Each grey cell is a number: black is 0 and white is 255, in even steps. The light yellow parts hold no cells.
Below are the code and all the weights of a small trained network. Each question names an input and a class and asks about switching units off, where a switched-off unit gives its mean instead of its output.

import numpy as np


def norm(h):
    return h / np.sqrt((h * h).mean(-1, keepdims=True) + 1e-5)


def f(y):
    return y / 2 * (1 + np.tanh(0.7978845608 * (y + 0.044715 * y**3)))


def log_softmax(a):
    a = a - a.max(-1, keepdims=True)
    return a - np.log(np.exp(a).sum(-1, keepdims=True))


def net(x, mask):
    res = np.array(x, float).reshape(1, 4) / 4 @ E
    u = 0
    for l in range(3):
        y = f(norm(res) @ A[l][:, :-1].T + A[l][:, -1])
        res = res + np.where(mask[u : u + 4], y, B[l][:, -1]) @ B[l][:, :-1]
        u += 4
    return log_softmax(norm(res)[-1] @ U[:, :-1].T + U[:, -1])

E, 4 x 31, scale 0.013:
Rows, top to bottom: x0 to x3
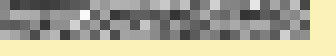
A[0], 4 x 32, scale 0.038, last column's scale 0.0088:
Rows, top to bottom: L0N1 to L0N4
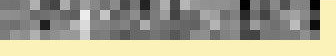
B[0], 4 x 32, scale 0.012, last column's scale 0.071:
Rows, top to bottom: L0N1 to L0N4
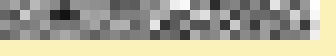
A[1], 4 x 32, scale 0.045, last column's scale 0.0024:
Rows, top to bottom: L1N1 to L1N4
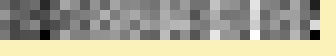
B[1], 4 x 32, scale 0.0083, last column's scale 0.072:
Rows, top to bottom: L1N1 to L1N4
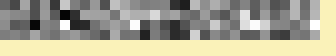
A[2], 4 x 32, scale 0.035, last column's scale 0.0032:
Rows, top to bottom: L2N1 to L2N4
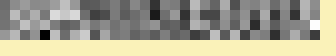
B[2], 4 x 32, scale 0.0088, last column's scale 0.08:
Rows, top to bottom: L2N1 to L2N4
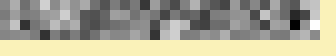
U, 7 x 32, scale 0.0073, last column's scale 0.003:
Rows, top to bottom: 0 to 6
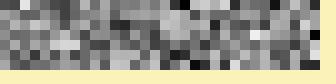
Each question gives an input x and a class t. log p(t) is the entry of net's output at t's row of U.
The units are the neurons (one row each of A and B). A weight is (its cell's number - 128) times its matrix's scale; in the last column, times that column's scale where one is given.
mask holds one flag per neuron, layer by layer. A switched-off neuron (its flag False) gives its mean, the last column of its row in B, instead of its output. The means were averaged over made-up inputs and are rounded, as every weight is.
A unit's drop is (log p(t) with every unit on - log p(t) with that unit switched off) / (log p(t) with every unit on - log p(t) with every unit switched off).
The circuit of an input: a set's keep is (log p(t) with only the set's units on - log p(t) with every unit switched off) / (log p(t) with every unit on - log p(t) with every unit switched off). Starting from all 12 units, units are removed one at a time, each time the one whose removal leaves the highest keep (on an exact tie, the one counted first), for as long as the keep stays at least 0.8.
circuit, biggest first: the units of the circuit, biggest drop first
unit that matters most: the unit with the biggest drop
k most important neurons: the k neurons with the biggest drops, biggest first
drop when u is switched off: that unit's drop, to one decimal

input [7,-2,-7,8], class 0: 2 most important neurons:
(L0N2, L0N1)
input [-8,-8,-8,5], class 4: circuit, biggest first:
(L0N2)
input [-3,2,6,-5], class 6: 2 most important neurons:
(L0N3, L0N2)
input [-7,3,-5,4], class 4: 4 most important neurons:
(L0N4, L0N1, L2N3, L1N2)
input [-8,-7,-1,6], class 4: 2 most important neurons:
(L0N1, L0N2)
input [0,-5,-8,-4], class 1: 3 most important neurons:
(L0N4, L2N1, L1N4)
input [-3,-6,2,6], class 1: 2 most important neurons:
(L0N4, L0N3)
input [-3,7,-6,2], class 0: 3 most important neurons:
(L0N2, L0N1, L0N4)
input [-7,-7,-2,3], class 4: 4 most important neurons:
(L0N1, L0N2, L1N3, L0N3)
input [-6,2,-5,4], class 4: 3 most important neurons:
(L0N4, L0N1, L2N3)
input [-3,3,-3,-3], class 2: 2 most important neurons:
(L0N1, L0N2)
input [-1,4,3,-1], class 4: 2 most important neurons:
(L0N4, L2N3)
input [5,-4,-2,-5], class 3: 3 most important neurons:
(L0N2, L1N3, L0N3)
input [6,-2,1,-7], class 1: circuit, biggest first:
(L0N4)
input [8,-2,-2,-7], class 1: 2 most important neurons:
(L0N4, L0N1)
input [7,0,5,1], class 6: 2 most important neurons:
(L0N3, L0N2)
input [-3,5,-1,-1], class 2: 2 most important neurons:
(L0N2, L2N3)
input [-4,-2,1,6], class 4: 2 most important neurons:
(L0N2, L0N1)
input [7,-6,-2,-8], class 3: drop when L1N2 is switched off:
-0.1
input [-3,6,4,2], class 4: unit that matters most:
L2N3
